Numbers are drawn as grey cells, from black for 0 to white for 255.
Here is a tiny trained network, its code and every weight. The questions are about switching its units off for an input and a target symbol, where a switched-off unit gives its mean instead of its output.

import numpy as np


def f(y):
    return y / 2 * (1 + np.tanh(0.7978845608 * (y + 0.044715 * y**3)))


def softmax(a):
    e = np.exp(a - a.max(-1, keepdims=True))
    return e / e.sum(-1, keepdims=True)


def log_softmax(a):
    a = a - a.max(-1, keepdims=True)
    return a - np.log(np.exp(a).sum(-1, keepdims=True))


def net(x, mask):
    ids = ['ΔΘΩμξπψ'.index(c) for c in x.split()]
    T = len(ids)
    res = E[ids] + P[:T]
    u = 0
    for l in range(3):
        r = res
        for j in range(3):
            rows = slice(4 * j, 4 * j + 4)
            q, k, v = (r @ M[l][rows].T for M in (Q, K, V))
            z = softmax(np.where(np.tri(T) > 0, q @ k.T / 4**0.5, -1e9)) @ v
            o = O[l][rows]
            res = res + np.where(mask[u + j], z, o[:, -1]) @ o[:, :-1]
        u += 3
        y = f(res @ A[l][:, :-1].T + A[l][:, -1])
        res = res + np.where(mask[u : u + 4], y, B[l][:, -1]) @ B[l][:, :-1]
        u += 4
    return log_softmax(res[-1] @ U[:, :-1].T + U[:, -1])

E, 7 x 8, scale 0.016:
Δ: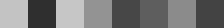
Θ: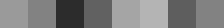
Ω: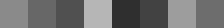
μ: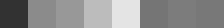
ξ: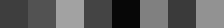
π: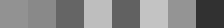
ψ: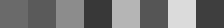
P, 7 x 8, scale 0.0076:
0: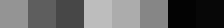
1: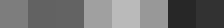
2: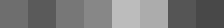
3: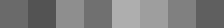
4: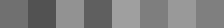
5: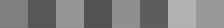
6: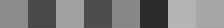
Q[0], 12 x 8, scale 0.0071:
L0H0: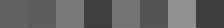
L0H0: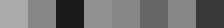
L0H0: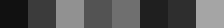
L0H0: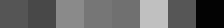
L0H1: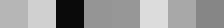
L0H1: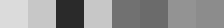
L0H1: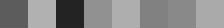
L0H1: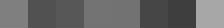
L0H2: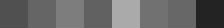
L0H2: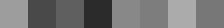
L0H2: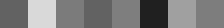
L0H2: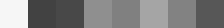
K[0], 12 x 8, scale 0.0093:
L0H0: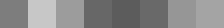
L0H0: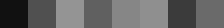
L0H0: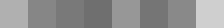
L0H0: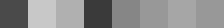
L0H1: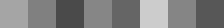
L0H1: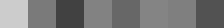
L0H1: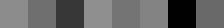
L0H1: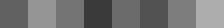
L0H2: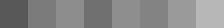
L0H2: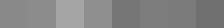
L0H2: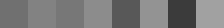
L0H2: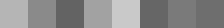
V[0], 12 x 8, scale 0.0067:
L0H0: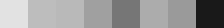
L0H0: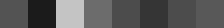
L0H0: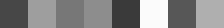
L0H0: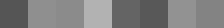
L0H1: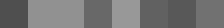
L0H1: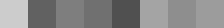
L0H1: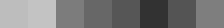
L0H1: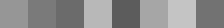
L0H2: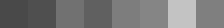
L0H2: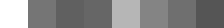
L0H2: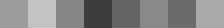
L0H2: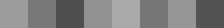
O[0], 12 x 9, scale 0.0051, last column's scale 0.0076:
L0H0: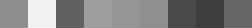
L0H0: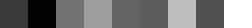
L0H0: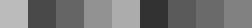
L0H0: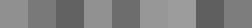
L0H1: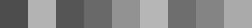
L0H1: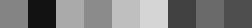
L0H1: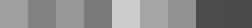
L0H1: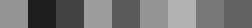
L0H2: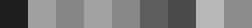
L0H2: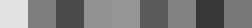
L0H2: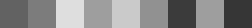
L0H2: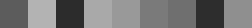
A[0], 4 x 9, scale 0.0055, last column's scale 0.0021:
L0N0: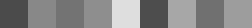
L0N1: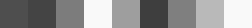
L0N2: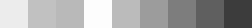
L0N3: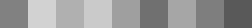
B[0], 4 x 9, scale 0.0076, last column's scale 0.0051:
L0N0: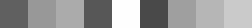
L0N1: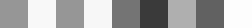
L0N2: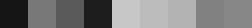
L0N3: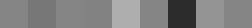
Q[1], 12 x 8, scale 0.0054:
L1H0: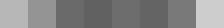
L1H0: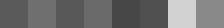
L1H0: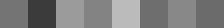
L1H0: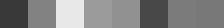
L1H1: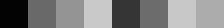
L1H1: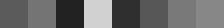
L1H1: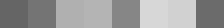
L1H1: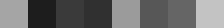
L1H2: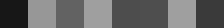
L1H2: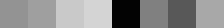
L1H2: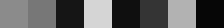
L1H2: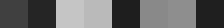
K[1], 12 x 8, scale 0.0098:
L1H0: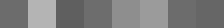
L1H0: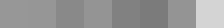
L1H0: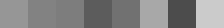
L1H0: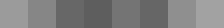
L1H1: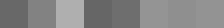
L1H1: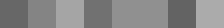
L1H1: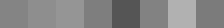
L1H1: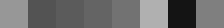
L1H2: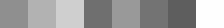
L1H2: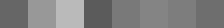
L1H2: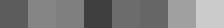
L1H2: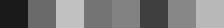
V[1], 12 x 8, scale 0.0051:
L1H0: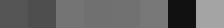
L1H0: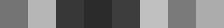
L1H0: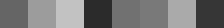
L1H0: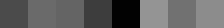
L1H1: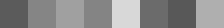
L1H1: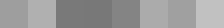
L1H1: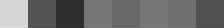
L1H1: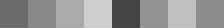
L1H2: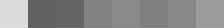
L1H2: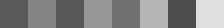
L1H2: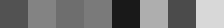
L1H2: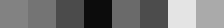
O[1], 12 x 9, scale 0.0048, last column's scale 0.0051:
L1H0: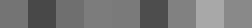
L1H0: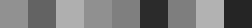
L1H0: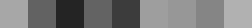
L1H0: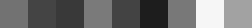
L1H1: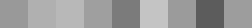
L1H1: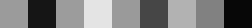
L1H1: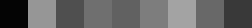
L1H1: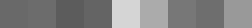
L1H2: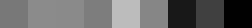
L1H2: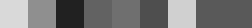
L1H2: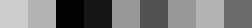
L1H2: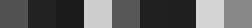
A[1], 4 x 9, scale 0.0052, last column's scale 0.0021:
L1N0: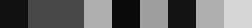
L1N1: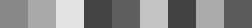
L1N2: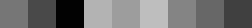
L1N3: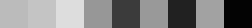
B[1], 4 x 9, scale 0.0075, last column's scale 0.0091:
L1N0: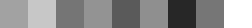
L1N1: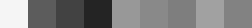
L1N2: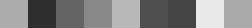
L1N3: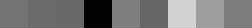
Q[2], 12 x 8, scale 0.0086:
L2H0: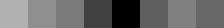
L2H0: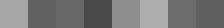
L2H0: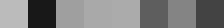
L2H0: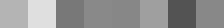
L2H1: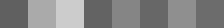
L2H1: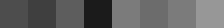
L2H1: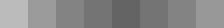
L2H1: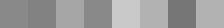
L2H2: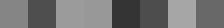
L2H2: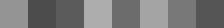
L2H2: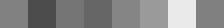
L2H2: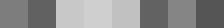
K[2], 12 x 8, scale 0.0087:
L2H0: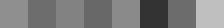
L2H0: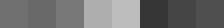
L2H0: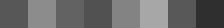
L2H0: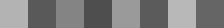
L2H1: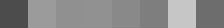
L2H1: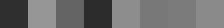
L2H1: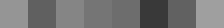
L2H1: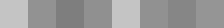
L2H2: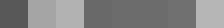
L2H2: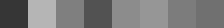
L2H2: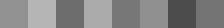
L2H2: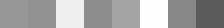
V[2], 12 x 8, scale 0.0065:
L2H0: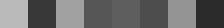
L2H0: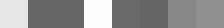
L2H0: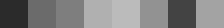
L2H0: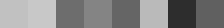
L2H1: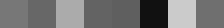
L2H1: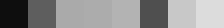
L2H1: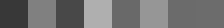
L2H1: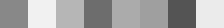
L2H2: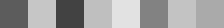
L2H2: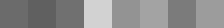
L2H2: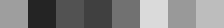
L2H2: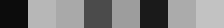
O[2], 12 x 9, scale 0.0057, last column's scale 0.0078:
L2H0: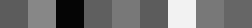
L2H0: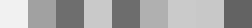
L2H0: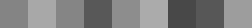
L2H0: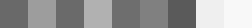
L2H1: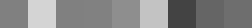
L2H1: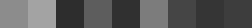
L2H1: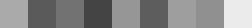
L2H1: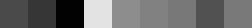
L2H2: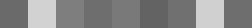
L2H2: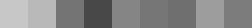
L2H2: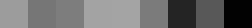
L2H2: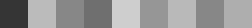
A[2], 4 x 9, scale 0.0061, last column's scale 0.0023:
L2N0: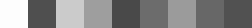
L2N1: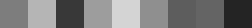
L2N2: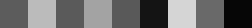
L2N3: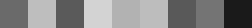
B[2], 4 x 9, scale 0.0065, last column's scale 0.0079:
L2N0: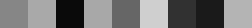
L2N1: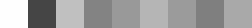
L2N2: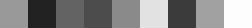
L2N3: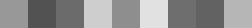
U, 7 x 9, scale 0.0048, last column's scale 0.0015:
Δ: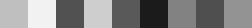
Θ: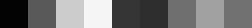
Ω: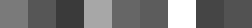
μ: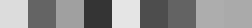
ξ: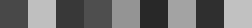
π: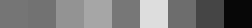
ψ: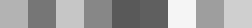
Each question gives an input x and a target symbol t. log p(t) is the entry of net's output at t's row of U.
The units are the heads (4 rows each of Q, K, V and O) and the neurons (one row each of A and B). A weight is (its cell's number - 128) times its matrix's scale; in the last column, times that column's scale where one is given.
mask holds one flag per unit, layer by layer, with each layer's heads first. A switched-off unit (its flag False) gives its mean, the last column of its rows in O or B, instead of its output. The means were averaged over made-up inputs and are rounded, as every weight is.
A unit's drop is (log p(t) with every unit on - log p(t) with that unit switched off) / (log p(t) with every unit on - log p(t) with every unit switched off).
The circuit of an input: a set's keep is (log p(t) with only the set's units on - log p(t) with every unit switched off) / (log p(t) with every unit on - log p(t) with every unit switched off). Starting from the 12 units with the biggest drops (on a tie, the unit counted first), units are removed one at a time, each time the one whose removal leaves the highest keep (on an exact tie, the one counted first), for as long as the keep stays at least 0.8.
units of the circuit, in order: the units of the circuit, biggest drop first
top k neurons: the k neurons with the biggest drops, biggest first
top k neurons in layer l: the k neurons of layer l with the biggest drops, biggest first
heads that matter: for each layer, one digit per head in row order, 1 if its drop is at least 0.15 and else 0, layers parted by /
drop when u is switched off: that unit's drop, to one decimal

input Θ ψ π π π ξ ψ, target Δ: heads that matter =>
010 / 001 / 111
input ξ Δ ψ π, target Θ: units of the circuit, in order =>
(L0N0, L1H2)
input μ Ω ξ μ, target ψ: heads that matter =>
010 / 111 / 101
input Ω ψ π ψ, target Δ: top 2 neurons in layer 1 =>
(L1N0, L1N2)
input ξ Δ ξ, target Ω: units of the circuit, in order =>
(L2H0, L1N0, L2H2, L1H2)
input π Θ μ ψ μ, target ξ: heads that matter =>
011 / 010 / 101
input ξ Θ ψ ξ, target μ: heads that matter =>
101 / 010 / 011
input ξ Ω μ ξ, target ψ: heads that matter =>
101 / 000 / 110
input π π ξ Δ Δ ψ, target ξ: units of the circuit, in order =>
(L2H1, L1H1, L0N0)
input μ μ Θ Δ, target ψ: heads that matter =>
010 / 000 / 001
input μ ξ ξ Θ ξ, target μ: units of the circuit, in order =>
(L0H0, L1N1, L0H2)
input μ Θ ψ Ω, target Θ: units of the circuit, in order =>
(L1H2)
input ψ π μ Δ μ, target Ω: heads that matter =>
000 / 000 / 110
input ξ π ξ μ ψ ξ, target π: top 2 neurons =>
(L0N0, L0N1)
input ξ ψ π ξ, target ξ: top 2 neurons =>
(L1N0, L0N0)
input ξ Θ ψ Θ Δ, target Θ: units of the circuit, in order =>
(L1H2, L0N0)
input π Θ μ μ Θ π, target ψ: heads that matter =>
010 / 000 / 011
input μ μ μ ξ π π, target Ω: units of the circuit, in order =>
(L0H2, L1H2, L1N0, L0H1)
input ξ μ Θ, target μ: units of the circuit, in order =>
(L1N2, L0N1, L2H2)
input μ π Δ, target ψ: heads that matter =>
010 / 000 / 011
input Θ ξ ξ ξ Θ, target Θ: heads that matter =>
011 / 010 / 000
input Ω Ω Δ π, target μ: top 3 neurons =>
(L1N2, L0N2, L0N1)
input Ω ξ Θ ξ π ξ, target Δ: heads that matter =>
100 / 001 / 101
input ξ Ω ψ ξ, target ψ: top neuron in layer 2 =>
(L2N0)
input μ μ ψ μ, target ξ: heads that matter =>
011 / 000 / 101
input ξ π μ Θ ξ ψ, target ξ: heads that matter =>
000 / 000 / 010
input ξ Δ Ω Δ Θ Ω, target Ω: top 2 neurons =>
(L1N0, L0N0)
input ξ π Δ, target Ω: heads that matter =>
001 / 000 / 001
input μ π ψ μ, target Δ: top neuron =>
(L0N0)
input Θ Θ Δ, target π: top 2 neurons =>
(L2N0, L1N2)
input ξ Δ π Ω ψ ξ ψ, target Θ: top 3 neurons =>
(L0N0, L1N0, L0N1)
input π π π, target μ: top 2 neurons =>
(L0N2, L1N2)
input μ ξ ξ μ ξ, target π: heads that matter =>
000 / 100 / 101
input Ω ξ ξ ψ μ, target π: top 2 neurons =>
(L2N3, L2N2)
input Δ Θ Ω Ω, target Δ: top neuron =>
(L2N0)
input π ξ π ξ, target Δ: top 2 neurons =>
(L1N2, L1N0)
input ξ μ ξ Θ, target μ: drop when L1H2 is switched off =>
0.1
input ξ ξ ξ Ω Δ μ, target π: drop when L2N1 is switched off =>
0.1
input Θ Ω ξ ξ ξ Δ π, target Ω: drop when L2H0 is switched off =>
0.0
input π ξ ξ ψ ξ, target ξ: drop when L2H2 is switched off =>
0.2
